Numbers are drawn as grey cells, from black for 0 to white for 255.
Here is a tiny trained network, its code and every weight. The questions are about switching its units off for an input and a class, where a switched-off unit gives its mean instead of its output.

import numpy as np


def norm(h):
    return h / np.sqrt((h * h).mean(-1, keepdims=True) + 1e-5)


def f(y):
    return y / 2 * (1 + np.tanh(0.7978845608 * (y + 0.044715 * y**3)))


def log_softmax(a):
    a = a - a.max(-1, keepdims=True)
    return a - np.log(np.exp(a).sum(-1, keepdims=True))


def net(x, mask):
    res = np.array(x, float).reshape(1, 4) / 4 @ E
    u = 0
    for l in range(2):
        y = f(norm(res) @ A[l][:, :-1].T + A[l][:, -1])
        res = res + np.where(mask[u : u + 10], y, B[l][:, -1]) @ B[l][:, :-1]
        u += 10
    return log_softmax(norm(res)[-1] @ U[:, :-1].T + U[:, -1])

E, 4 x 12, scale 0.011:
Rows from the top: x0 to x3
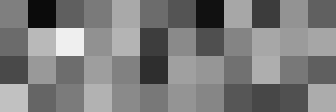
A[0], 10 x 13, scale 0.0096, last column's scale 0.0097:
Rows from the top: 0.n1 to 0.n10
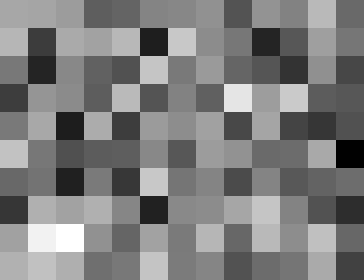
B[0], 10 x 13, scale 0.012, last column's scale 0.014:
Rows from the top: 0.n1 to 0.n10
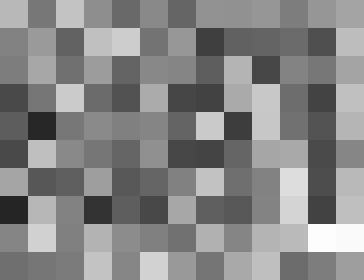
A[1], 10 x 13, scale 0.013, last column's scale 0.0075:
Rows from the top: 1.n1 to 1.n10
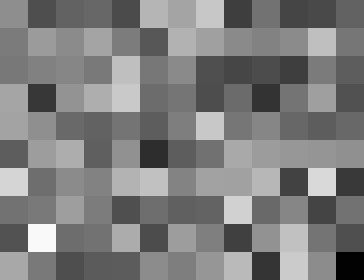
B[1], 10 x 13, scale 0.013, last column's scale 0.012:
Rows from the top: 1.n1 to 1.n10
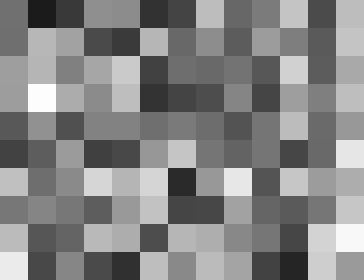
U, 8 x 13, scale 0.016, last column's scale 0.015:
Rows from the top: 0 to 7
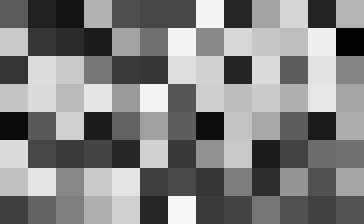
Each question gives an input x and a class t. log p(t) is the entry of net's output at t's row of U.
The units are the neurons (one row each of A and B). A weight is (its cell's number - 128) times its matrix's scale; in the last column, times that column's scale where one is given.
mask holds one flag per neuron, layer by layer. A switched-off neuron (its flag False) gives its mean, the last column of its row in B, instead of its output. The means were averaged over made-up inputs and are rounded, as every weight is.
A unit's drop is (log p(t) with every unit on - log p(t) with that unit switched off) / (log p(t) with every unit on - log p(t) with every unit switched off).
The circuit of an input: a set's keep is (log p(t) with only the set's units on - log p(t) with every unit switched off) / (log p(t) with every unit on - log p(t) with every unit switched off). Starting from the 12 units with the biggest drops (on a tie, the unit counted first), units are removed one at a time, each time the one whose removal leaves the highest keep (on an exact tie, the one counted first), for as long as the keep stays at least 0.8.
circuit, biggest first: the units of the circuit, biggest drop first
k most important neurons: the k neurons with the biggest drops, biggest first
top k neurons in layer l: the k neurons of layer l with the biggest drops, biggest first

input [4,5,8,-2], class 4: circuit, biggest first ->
0.n4
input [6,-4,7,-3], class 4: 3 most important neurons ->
0.n4; 1.n8; 1.n9
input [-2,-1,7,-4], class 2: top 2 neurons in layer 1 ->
1.n9; 1.n1
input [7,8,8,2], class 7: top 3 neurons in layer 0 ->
0.n2; 0.n8; 0.n1
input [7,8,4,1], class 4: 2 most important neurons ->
0.n4; 0.n9
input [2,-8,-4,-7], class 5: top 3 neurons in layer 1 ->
1.n10; 1.n8; 1.n3
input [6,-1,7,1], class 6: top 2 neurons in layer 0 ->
0.n2; 0.n9
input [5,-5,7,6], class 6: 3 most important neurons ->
0.n2; 1.n4; 0.n8
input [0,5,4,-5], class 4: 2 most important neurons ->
0.n4; 1.n8
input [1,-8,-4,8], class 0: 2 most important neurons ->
1.n1; 0.n9
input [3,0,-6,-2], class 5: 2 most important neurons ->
0.n2; 1.n10
